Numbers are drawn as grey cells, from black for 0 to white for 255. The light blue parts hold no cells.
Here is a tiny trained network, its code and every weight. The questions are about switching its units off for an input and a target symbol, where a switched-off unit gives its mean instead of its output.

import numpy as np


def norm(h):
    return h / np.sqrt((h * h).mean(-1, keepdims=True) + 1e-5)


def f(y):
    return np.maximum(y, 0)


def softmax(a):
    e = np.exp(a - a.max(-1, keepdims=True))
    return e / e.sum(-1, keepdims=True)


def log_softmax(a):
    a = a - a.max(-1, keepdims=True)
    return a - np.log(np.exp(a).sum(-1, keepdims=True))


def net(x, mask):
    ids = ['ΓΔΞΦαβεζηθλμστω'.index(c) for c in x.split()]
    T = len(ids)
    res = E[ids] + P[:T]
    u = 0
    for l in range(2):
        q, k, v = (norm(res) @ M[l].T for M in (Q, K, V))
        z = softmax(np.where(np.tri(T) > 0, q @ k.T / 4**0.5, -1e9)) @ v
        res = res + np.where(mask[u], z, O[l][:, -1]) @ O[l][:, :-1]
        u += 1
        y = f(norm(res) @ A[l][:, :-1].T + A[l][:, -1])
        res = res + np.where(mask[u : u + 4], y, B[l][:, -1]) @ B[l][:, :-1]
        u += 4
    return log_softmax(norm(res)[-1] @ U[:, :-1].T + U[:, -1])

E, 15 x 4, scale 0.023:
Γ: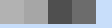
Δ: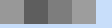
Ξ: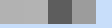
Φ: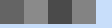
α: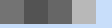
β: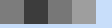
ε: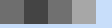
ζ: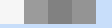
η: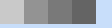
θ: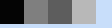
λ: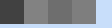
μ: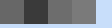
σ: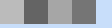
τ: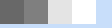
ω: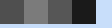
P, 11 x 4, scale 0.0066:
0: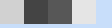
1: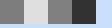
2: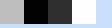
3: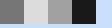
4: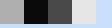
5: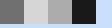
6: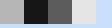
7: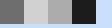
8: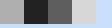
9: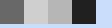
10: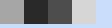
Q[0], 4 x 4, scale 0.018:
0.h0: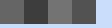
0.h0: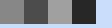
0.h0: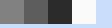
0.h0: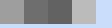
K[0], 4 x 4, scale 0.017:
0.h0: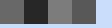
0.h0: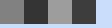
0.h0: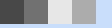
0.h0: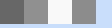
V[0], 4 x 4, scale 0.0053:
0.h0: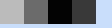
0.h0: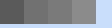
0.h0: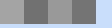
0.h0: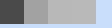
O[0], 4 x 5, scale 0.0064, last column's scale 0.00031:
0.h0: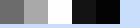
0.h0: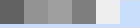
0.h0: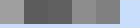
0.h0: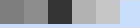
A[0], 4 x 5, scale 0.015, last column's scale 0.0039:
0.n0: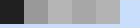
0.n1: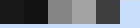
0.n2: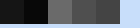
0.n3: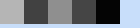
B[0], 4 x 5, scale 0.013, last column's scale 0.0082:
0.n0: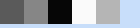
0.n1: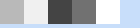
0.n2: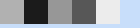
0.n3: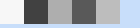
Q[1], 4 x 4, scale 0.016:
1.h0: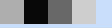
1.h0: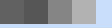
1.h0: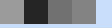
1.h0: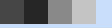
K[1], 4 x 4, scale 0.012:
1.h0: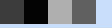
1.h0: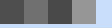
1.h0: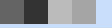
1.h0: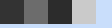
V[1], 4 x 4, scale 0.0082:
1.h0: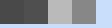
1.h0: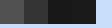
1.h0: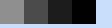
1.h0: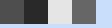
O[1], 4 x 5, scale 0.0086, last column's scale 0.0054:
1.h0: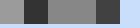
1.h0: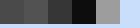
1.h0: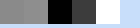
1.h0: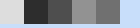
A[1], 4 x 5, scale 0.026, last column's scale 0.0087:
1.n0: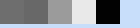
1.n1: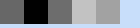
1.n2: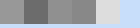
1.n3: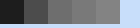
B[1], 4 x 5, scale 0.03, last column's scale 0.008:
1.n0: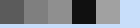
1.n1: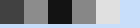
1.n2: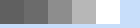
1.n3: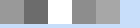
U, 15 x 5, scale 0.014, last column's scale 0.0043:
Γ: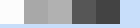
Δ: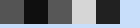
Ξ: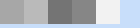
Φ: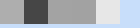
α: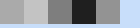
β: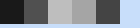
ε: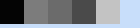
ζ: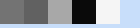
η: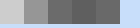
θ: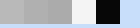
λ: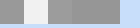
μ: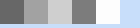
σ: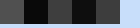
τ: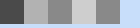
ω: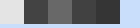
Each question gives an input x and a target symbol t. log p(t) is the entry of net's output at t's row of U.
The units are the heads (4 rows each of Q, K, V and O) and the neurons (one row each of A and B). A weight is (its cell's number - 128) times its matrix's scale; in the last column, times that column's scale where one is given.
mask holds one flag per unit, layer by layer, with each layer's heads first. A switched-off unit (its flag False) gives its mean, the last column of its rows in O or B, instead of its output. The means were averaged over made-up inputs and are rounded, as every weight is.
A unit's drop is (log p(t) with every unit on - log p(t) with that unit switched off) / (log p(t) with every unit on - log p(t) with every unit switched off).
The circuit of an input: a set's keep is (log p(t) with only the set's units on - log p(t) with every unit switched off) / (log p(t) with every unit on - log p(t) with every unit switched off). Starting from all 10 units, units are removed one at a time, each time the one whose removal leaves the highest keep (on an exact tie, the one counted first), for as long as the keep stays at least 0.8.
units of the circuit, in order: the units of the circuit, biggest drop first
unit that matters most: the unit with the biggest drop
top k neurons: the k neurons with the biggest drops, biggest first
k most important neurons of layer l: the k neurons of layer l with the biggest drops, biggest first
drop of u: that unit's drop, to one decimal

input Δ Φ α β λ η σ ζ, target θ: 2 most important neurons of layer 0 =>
0.n1; 0.n2
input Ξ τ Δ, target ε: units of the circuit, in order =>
1.n0; 1.h0; 0.n2
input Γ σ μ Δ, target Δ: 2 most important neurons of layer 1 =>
1.n2; 1.n3
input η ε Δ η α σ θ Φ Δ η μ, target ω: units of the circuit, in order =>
0.n1; 0.n2
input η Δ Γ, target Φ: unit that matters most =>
0.n1
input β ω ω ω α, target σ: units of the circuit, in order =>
1.h0; 0.n2
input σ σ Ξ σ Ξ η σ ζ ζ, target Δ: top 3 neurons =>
0.n1; 1.n2; 1.n3
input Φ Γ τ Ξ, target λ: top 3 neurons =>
0.n2; 1.n1; 1.n0
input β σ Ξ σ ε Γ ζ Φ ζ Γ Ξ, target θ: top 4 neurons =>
0.n2; 1.n1; 0.n1; 0.n0
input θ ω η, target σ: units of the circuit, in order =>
1.h0; 0.n1
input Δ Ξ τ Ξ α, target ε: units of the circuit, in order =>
1.n0; 1.h0; 0.n3
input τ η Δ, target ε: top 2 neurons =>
1.n0; 0.n2
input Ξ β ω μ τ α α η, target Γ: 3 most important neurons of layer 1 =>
1.n1; 1.n0; 1.n3
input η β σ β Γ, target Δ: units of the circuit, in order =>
0.n1
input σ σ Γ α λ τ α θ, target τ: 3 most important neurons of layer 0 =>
0.n0; 0.n1; 0.n3
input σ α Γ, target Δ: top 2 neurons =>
0.n1; 0.n0
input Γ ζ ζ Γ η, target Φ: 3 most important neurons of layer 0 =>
0.n1; 0.n2; 0.n3
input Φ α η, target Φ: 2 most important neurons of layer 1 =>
1.n1; 1.n2
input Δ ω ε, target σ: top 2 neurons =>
0.n2; 0.n1
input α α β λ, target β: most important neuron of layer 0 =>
0.n0
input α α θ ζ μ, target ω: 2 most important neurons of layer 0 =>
0.n1; 0.n2
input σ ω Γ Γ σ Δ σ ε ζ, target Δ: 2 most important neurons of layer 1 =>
1.n2; 1.n3
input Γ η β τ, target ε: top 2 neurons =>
1.n0; 0.n0
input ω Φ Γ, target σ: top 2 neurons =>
0.n1; 1.n3
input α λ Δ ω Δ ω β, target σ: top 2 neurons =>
0.n2; 0.n1
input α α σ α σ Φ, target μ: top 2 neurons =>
0.n1; 1.n3
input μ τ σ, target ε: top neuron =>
0.n1
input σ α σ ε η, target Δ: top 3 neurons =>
0.n1; 1.n2; 1.n3
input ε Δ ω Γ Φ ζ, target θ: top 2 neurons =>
0.n2; 0.n1
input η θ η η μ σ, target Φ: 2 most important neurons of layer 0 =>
0.n1; 0.n3
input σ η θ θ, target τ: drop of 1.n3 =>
0.3
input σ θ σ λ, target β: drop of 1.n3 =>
1.0
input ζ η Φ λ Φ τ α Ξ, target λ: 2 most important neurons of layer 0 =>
0.n2; 0.n1
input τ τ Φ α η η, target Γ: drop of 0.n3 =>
-0.1
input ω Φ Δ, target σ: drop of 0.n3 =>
-0.1
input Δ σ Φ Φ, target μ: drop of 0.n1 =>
0.7
